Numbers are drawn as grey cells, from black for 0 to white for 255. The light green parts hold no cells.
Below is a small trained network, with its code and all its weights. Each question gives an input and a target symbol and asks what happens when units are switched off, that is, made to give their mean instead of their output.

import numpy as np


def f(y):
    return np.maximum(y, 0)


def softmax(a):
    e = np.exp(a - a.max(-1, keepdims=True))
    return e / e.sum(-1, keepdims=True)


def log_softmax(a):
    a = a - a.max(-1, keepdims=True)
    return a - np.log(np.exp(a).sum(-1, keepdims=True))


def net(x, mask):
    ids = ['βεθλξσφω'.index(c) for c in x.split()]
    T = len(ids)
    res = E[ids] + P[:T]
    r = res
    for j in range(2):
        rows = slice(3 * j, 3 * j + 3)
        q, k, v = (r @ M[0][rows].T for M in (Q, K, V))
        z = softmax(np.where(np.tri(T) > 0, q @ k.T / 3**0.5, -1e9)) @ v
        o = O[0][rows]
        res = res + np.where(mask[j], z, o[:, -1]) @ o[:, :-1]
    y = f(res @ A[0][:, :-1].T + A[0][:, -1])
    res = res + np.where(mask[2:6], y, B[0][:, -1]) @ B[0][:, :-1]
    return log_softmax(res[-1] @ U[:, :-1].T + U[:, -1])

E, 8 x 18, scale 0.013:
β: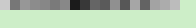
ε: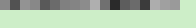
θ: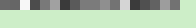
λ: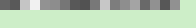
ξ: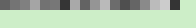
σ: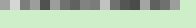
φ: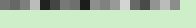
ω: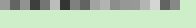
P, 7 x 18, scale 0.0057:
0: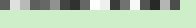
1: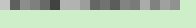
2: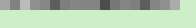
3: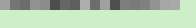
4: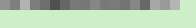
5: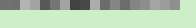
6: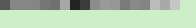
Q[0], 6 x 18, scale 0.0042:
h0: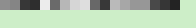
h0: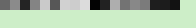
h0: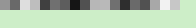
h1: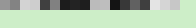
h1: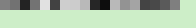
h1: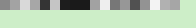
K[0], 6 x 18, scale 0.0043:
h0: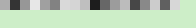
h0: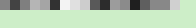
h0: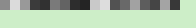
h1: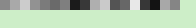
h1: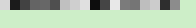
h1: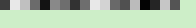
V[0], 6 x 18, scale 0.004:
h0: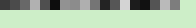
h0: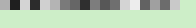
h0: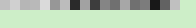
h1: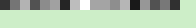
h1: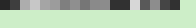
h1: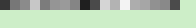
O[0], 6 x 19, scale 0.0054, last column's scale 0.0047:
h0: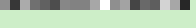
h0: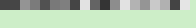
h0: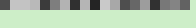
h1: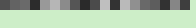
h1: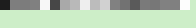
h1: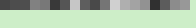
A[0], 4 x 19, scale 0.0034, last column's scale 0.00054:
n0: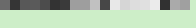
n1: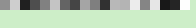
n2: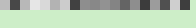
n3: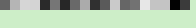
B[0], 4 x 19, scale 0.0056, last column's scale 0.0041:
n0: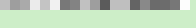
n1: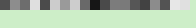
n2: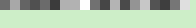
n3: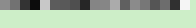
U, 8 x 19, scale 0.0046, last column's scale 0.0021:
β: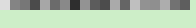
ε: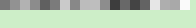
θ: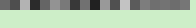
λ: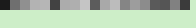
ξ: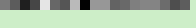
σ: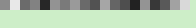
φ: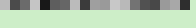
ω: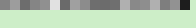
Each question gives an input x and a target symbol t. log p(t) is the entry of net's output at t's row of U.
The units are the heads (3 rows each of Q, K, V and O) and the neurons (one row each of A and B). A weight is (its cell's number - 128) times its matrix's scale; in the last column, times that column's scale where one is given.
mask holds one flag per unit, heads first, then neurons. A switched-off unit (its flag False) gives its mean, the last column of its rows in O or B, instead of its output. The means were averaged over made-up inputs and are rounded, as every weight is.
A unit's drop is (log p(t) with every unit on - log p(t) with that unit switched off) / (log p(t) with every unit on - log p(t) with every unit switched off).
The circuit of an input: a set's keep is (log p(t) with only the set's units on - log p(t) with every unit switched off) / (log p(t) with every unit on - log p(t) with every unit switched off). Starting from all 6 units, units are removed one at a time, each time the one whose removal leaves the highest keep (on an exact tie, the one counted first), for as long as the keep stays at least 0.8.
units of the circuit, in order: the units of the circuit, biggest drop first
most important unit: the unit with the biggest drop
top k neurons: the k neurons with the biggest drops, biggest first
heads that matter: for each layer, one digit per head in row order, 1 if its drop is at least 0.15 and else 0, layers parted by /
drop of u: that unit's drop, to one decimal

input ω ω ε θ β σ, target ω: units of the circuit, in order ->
[h0, n1]
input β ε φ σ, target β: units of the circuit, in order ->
[h1, n3, h0]
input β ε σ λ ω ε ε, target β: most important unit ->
h1
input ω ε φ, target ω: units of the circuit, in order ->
[h0, n0]
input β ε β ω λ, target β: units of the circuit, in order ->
[h1, n3, h0]
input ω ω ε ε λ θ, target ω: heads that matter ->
10
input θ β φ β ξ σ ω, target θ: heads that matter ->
11
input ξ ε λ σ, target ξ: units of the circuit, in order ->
[h0, h1]
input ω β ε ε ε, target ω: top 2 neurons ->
[n1, n0]
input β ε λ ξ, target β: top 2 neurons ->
[n3, n1]
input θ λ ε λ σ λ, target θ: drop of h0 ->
0.2
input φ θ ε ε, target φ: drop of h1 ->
0.7
